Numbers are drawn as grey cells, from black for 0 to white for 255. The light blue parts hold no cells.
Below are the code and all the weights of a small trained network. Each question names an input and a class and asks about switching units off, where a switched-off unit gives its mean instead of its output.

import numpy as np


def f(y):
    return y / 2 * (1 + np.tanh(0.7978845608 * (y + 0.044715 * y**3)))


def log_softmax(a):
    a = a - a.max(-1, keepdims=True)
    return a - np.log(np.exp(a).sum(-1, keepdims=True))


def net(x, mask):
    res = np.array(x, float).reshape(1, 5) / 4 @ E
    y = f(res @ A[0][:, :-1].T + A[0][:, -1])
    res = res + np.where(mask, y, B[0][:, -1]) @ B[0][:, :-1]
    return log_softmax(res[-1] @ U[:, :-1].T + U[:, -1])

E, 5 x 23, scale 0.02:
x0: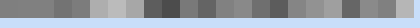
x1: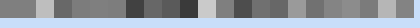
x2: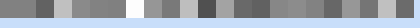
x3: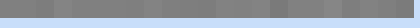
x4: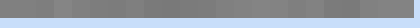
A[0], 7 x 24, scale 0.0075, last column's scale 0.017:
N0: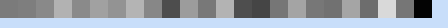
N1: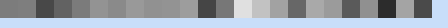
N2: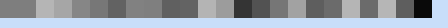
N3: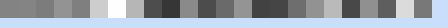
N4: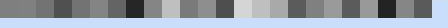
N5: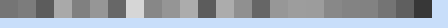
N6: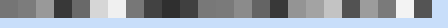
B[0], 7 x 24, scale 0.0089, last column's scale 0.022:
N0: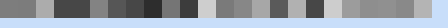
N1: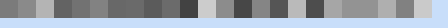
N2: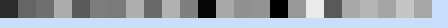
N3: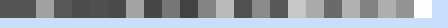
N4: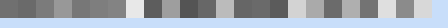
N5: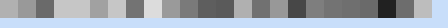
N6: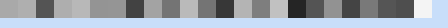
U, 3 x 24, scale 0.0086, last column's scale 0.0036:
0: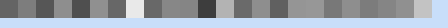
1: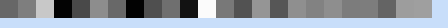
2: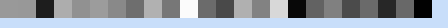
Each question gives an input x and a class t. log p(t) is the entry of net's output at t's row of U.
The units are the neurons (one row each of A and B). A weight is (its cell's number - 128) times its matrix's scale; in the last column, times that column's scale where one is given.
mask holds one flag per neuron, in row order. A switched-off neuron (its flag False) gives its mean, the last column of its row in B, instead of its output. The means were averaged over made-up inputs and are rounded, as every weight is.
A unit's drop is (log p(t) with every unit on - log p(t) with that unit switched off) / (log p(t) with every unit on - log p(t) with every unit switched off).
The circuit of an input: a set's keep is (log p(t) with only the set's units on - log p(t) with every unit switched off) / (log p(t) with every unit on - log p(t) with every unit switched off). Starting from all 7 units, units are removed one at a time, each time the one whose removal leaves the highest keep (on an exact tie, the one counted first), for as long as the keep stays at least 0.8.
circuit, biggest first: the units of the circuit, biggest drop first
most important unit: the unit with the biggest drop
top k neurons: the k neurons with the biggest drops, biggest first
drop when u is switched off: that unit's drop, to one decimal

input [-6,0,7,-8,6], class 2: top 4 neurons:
(N3, N5, N4, N1)
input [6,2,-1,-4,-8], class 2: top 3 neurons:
(N6, N1, N0)
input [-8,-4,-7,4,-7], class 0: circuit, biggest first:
(N4)
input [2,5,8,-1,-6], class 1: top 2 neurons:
(N0, N4)
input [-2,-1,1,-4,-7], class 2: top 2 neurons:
(N3, N4)
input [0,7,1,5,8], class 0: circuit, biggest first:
(N2, N1)
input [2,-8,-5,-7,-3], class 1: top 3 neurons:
(N1, N2, N5)
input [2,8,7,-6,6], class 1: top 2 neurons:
(N0, N4)
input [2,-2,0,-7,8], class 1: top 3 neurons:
(N4, N2, N5)
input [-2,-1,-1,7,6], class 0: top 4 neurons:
(N6, N1, N0, N5)
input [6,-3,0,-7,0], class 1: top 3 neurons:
(N3, N4, N1)
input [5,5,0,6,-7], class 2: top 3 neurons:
(N6, N1, N0)
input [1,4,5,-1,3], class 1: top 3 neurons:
(N0, N4, N5)
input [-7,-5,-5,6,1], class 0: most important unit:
N4
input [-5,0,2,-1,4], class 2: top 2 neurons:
(N3, N4)
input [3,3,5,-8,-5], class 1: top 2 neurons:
(N0, N4)
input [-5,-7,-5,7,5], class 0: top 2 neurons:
(N4, N0)
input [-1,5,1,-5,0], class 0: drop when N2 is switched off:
0.5
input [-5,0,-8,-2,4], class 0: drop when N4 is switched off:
0.7
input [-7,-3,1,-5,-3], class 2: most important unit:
N3
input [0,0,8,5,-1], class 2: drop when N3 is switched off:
0.5
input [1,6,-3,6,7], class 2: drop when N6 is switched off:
0.3
